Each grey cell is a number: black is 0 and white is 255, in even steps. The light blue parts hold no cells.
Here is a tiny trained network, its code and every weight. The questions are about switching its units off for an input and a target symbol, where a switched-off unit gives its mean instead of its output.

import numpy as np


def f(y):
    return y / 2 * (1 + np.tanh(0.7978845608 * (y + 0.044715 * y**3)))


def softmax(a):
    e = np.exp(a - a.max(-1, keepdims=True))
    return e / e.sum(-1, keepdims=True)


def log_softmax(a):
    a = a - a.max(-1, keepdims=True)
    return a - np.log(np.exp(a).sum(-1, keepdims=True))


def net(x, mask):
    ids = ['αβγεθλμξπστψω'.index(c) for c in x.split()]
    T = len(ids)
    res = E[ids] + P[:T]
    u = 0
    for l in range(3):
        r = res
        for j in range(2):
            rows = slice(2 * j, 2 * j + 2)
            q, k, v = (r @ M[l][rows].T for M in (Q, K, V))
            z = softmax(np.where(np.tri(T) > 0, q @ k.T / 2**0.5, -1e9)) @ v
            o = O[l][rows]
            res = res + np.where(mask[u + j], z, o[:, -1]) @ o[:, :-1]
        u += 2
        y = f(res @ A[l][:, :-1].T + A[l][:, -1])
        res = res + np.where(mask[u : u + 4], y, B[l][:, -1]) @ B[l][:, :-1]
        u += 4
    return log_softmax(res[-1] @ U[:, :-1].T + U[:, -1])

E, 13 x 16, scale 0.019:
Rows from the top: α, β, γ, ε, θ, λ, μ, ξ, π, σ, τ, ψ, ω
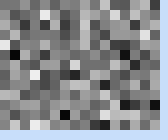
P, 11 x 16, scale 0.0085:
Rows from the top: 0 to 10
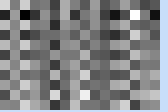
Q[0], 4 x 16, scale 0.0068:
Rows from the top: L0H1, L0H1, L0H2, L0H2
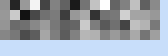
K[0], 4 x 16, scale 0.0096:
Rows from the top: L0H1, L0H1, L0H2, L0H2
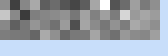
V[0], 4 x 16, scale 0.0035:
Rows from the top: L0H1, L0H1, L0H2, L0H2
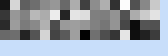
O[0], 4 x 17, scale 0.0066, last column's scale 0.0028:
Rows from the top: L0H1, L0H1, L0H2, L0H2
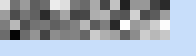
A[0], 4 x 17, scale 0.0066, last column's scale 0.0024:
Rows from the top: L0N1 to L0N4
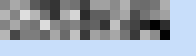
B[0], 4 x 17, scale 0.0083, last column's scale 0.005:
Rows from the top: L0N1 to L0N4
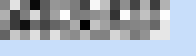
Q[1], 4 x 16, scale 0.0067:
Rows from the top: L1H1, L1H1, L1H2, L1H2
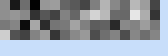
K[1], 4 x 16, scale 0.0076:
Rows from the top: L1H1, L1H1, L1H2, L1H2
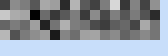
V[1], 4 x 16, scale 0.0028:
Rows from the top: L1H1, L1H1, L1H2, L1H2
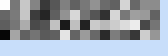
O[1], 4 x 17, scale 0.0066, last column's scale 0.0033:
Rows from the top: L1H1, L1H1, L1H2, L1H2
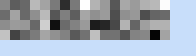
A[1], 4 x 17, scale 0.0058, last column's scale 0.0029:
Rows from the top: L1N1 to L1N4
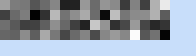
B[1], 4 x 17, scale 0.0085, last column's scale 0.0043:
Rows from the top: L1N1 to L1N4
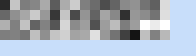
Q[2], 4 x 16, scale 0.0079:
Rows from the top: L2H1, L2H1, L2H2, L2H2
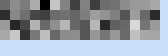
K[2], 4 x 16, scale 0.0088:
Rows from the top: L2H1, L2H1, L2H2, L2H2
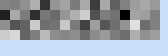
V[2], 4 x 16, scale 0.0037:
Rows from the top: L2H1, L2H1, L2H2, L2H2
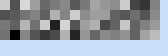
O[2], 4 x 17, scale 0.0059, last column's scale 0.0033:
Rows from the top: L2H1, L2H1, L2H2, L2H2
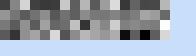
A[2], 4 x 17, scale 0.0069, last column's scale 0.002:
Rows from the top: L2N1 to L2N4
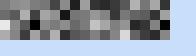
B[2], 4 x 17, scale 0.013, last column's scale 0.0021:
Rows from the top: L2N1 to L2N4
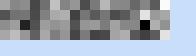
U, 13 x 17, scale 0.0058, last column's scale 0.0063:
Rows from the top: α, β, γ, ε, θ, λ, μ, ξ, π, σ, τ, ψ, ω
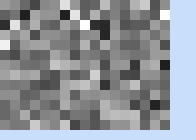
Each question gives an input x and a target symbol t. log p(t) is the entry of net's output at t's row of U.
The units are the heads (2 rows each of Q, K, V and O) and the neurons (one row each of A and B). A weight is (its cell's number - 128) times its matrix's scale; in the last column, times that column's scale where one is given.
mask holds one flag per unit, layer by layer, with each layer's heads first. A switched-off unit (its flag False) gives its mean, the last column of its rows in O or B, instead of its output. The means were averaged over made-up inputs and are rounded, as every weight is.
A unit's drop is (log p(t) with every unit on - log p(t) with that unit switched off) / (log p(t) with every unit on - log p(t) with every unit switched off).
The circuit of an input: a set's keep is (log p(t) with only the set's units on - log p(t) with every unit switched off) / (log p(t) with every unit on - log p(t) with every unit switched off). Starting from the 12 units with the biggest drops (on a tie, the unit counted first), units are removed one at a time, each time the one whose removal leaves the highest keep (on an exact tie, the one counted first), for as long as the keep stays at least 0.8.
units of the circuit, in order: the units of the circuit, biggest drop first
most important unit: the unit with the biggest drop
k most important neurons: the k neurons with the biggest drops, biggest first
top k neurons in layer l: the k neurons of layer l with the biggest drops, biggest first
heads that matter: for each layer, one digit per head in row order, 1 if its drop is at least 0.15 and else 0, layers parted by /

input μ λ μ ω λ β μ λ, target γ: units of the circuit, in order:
[L0N2; L1N1]
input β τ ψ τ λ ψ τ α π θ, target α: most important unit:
L2N1
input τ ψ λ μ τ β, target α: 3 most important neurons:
[L0N3; L0N4; L1N3]
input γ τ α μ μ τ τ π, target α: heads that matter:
10 / 00 / 00
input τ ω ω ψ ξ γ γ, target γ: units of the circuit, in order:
[L0N3; L0N2; L1N1]
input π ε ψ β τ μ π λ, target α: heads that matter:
00 / 10 / 00
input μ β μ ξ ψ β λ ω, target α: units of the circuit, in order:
[L2H2; L2N1]
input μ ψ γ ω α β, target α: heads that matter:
01 / 10 / 00
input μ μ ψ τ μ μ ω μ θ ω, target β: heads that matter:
01 / 00 / 00
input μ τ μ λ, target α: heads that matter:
00 / 01 / 00
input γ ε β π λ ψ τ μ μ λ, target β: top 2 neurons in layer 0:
[L0N2; L0N1]
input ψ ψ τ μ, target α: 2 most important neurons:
[L0N3; L1N3]
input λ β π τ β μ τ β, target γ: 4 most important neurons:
[L1N4; L0N3; L0N2; L1N1]
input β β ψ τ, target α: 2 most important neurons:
[L0N3; L1N3]
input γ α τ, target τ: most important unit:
L0H1
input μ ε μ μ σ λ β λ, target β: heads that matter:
11 / 00 / 11
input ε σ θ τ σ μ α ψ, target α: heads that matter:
10 / 10 / 00
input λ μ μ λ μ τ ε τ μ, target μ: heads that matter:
01 / 00 / 00
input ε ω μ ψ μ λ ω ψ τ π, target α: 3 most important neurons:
[L2N1; L1N2; L0N3]
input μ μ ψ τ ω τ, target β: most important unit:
L0H1
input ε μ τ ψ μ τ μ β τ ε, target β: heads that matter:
00 / 00 / 10
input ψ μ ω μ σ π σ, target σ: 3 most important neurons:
[L2N3; L0N1; L0N4]
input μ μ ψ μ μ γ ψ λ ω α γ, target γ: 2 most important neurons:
[L0N2; L1N1]
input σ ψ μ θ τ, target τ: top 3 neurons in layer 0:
[L0N2; L0N4; L0N3]
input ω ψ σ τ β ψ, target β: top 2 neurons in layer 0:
[L0N3; L0N4]
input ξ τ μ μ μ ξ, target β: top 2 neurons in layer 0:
[L0N2; L0N4]
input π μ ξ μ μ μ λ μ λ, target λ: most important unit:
L2N2
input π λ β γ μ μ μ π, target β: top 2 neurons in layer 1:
[L1N3; L1N1]
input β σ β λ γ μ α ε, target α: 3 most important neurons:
[L2N1; L1N2; L0N2]
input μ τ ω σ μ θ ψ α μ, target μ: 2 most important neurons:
[L0N2; L0N4]
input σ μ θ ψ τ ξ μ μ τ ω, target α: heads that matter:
11 / 00 / 01
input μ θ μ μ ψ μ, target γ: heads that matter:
01 / 00 / 00
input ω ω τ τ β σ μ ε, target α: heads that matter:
10 / 10 / 00
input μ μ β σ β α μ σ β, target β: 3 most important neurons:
[L0N4; L1N3; L0N2]
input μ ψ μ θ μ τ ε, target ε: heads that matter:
01 / 00 / 10
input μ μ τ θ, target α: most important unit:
L0N4
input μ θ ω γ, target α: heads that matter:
10 / 00 / 00
